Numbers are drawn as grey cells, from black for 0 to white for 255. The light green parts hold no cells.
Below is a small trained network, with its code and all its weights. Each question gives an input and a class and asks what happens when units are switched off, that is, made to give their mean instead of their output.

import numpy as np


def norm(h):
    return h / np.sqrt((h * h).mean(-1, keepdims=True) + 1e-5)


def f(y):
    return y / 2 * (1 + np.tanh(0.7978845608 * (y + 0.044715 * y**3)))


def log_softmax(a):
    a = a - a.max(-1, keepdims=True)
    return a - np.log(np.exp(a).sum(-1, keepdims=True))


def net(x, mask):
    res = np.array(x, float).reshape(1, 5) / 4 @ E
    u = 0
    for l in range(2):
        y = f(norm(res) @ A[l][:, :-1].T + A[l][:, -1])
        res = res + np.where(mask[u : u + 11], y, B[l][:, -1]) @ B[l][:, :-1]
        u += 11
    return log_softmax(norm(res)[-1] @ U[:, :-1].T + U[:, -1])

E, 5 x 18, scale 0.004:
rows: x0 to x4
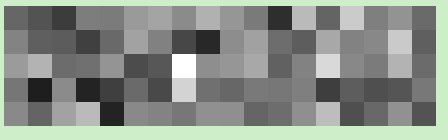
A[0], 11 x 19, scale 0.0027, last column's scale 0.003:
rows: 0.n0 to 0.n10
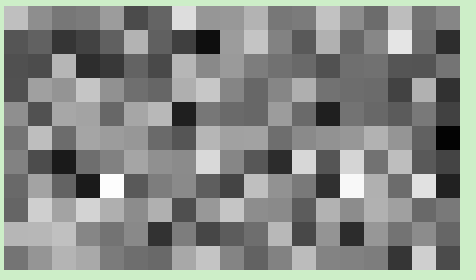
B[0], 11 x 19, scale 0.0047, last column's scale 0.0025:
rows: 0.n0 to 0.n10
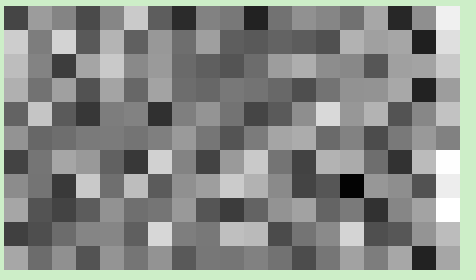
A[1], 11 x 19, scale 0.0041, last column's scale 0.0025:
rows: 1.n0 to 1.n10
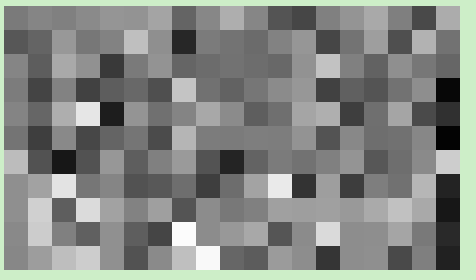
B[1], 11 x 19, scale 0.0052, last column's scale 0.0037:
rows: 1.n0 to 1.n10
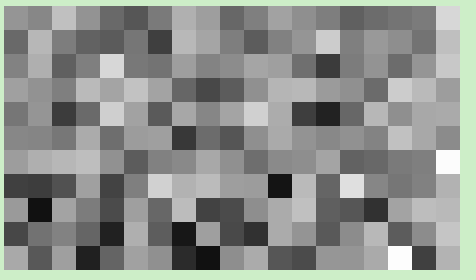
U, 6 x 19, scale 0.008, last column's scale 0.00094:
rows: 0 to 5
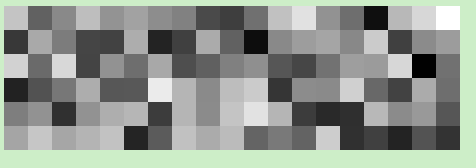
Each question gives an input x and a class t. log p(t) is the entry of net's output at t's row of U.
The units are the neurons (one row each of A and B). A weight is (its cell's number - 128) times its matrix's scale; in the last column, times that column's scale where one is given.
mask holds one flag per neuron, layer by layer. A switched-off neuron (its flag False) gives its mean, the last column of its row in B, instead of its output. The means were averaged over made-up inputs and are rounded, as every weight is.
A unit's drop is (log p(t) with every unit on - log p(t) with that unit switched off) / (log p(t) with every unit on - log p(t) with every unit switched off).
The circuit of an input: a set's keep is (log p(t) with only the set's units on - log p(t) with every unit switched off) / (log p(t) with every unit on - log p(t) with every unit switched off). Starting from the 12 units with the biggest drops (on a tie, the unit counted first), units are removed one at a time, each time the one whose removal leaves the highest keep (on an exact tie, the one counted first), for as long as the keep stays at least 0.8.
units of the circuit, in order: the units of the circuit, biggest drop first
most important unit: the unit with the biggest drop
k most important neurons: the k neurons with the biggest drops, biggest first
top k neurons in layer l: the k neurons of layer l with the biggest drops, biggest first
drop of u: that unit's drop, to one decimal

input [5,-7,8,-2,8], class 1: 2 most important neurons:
1.n9; 0.n7
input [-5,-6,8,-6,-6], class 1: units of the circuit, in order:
1.n9
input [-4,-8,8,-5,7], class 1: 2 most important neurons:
1.n9; 0.n1
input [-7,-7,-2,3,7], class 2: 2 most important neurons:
1.n10; 0.n6
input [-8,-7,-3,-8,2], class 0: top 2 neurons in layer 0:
0.n6; 0.n8
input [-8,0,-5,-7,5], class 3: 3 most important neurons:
1.n7; 0.n2; 0.n9
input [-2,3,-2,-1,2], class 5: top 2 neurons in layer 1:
1.n10; 1.n0
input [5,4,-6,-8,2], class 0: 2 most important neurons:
1.n8; 0.n0
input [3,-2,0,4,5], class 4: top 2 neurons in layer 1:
1.n4; 1.n2
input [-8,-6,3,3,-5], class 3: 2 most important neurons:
1.n7; 0.n1
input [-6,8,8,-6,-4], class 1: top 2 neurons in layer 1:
1.n9; 1.n10
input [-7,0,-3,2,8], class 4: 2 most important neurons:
1.n4; 0.n6
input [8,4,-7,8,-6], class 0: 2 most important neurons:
1.n3; 0.n0
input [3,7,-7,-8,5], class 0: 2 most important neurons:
1.n8; 0.n0
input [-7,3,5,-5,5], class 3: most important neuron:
1.n7
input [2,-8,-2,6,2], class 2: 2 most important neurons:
1.n10; 0.n8
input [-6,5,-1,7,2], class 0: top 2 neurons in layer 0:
0.n6; 0.n2
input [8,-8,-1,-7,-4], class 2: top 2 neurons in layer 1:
1.n10; 1.n7
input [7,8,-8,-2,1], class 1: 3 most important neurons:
1.n1; 0.n4; 1.n10
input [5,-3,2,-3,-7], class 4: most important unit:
0.n7
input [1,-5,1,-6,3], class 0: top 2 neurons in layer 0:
0.n8; 0.n1
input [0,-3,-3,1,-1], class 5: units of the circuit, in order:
0.n4; 1.n9; 0.n0
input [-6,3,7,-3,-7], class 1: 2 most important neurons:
1.n9; 0.n6
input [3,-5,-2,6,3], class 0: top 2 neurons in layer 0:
0.n2; 0.n1
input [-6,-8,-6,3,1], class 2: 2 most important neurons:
1.n10; 0.n0
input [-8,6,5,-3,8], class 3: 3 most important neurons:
1.n7; 0.n9; 0.n7
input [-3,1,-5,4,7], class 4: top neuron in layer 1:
1.n4
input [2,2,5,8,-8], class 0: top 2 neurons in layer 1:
1.n3; 1.n5
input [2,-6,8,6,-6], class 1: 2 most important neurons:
1.n9; 0.n8
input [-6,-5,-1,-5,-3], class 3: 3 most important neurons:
1.n7; 0.n2; 0.n1
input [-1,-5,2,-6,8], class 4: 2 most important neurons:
1.n4; 0.n2
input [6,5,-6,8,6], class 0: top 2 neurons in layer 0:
0.n0; 0.n2
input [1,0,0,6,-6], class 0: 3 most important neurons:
1.n3; 0.n2; 1.n4
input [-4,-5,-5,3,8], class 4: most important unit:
1.n4
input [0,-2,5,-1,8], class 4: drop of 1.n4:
0.9
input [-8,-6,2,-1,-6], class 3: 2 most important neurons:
1.n7; 0.n1
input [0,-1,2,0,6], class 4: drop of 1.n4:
0.1
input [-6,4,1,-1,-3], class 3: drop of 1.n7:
0.4
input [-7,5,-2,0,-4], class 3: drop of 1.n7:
0.6
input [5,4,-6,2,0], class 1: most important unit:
1.n1
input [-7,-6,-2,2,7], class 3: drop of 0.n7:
0.2
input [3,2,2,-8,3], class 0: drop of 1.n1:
0.0
